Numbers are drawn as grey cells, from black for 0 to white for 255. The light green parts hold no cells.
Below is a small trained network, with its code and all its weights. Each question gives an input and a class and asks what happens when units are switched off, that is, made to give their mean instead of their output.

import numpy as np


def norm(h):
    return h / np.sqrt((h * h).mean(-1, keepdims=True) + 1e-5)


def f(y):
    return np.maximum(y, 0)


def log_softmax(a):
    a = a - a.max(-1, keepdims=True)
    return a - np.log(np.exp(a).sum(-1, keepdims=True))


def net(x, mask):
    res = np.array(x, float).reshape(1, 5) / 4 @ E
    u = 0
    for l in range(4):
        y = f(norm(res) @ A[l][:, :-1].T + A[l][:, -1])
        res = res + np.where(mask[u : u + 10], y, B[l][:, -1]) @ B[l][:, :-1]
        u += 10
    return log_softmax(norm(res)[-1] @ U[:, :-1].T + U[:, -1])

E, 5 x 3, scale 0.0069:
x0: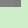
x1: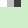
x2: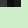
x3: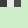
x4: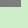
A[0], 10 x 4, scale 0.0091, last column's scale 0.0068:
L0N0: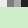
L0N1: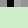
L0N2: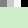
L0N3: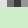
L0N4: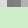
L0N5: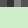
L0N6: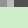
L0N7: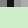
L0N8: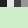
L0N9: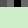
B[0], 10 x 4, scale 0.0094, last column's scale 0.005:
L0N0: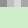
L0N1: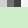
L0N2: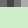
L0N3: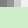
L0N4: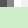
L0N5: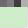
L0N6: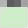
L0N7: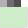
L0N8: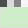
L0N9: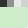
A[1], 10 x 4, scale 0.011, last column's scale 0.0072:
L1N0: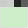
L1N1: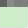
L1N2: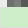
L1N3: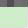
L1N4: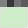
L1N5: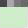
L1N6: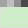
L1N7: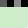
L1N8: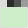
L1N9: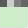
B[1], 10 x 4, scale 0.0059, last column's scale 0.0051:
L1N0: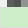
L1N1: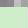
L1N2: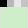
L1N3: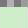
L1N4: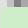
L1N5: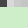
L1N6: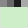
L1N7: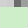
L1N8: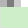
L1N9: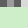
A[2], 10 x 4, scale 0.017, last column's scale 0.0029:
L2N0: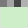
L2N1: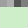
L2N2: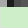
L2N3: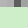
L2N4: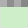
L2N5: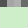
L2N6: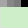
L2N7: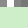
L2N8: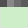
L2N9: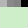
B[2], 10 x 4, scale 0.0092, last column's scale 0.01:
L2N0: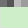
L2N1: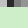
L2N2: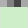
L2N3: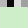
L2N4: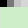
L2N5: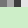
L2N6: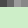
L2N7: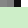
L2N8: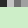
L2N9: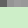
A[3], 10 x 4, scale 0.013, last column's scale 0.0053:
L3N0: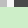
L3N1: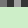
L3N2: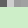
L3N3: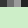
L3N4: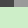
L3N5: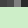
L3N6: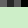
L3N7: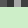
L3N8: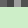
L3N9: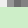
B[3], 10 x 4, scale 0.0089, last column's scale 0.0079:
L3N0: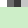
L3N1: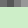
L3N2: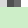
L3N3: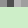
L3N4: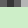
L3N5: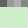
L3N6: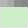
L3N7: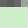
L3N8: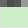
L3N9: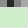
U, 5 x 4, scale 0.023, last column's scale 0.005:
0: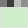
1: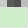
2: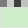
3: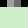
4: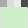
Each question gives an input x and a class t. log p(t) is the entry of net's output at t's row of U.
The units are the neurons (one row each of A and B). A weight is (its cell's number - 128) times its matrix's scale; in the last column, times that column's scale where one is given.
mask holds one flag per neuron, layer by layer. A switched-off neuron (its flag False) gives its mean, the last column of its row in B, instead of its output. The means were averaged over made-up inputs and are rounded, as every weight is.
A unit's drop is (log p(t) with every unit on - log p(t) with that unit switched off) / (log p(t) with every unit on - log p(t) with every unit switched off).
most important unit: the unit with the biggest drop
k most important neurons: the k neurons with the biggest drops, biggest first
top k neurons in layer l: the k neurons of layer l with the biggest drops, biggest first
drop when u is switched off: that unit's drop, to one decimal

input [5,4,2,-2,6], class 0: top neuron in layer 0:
(L0N8)
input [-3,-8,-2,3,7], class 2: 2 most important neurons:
(L2N4 L2N5)
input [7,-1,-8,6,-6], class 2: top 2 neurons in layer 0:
(L0N1 L0N7)
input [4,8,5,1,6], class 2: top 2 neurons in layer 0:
(L0N9 L0N1)
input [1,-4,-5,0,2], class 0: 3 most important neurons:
(L0N8 L0N2 L2N7)
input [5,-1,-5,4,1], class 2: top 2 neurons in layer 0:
(L0N1 L0N7)
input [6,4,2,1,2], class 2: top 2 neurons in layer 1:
(L1N8 L1N2)
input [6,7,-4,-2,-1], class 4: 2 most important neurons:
(L2N4 L0N4)
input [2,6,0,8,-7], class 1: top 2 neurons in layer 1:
(L1N0 L1N2)
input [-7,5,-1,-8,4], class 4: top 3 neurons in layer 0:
(L0N0 L0N4 L0N3)
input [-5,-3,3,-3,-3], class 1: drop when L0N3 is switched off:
0.1
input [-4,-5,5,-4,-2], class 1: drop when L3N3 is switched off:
0.0
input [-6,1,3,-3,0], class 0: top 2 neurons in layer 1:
(L1N2 L1N8)
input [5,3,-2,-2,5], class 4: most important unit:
L0N0
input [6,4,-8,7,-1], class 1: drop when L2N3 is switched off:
0.1
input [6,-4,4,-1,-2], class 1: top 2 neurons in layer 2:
(L2N2 L2N4)
